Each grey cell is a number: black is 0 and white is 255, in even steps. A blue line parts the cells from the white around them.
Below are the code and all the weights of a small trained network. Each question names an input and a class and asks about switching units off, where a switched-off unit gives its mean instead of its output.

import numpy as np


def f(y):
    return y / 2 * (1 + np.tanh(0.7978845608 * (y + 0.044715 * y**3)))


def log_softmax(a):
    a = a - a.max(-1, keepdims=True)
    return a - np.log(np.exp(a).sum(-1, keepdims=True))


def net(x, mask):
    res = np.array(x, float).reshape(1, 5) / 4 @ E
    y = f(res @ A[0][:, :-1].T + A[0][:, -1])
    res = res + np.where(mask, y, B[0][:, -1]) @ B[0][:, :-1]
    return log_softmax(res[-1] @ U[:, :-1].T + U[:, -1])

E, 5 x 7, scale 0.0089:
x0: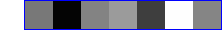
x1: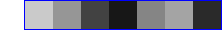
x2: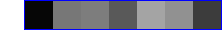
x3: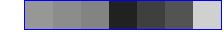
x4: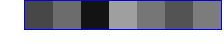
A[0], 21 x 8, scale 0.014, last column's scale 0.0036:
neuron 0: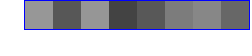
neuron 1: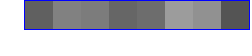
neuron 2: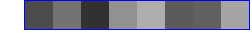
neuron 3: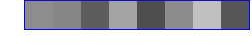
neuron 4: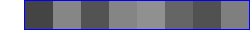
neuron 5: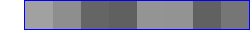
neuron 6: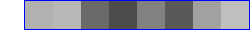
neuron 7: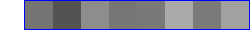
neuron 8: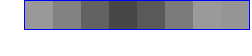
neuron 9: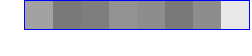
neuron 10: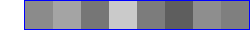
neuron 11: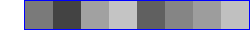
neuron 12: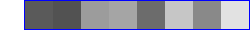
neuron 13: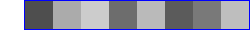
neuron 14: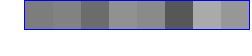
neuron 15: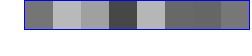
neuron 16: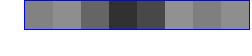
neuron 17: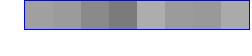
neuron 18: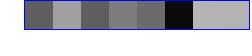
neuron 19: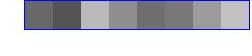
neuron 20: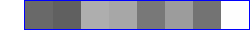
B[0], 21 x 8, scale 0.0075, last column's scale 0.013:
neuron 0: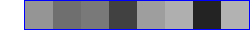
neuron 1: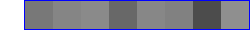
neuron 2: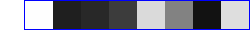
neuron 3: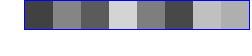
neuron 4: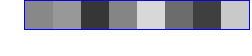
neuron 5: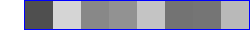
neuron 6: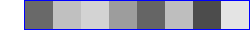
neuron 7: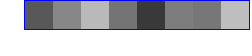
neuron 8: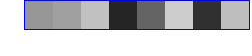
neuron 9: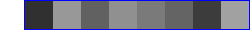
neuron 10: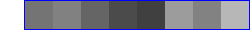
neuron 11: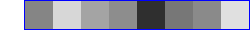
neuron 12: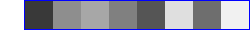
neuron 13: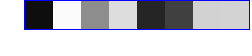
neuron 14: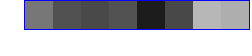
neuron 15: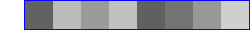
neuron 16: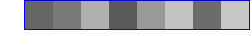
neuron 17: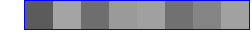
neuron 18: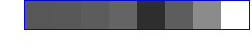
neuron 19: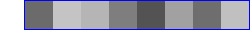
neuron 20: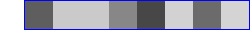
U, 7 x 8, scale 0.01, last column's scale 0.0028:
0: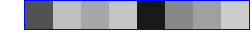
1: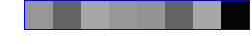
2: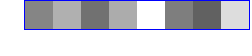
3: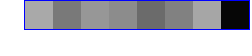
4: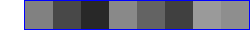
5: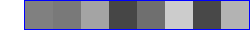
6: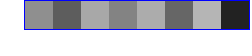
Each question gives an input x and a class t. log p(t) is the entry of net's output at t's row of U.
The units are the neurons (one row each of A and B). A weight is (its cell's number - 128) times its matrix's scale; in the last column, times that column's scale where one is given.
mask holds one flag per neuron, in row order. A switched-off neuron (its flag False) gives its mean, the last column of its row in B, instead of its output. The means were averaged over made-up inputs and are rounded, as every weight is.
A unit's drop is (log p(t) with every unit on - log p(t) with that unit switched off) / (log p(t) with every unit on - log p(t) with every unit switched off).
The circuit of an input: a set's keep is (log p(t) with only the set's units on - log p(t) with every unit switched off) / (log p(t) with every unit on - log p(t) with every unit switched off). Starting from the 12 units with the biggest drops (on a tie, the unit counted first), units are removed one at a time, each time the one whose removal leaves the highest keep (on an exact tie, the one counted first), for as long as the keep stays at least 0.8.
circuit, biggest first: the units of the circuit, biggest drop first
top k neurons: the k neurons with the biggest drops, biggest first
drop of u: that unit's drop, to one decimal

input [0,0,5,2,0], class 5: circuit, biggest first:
[neuron 11]
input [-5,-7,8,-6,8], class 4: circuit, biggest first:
[neuron 2; neuron 18]
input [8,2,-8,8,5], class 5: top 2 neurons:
[neuron 0; neuron 8]
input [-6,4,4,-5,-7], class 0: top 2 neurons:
[neuron 13; neuron 15]
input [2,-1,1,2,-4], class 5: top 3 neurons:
[neuron 13; neuron 15; neuron 3]
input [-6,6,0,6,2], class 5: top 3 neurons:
[neuron 8; neuron 16; neuron 11]
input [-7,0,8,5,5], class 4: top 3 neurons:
[neuron 2; neuron 18; neuron 4]
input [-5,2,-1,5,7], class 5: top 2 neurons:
[neuron 6; neuron 8]
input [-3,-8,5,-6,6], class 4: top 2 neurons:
[neuron 2; neuron 4]
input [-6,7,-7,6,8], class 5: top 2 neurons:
[neuron 8; neuron 13]
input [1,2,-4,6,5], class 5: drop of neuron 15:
0.1
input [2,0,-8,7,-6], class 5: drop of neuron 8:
0.2
